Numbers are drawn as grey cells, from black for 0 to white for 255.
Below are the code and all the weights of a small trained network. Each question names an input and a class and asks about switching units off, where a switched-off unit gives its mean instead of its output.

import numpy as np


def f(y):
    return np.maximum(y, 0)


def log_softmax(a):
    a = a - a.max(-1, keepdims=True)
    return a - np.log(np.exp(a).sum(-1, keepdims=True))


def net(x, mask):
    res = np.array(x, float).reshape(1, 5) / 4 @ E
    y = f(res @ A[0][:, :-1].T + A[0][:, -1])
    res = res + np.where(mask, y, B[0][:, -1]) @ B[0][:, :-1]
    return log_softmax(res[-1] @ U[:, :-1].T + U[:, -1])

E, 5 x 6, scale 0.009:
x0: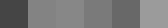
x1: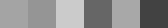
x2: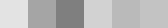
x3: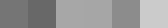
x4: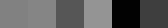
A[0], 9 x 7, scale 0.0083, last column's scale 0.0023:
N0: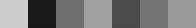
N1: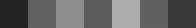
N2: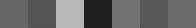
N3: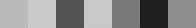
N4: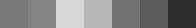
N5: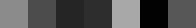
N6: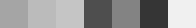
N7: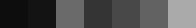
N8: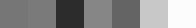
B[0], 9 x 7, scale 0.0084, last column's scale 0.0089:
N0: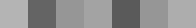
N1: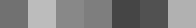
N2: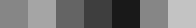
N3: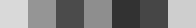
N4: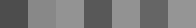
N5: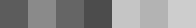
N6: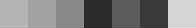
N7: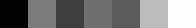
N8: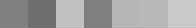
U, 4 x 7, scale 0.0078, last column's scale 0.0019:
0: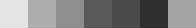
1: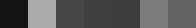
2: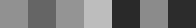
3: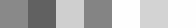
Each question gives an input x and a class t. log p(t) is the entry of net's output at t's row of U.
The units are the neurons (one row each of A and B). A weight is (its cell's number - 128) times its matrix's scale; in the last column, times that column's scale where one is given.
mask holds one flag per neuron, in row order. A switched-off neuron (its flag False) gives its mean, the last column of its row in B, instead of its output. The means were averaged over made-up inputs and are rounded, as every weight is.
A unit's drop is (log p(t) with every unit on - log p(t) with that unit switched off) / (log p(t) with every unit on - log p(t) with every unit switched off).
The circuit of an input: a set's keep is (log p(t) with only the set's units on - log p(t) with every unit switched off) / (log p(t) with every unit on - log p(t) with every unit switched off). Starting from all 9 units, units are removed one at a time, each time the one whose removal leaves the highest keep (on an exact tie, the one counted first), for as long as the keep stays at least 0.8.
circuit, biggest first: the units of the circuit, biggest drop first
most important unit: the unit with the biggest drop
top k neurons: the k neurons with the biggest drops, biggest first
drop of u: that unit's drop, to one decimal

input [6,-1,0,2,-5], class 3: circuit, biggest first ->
(N7; N2)
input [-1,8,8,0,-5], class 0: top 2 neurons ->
(N6; N8)
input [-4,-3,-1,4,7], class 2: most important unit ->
N0
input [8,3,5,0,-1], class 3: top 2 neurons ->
(N3; N2)
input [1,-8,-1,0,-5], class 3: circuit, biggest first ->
(N8; N2)
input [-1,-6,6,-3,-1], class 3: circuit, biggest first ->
(N8; N2)
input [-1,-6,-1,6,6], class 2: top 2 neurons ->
(N0; N5)
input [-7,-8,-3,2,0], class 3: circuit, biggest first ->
(N8; N2; N3)
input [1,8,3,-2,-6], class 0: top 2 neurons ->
(N6; N8)
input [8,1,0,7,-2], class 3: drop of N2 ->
0.2
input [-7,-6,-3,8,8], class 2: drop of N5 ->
0.2
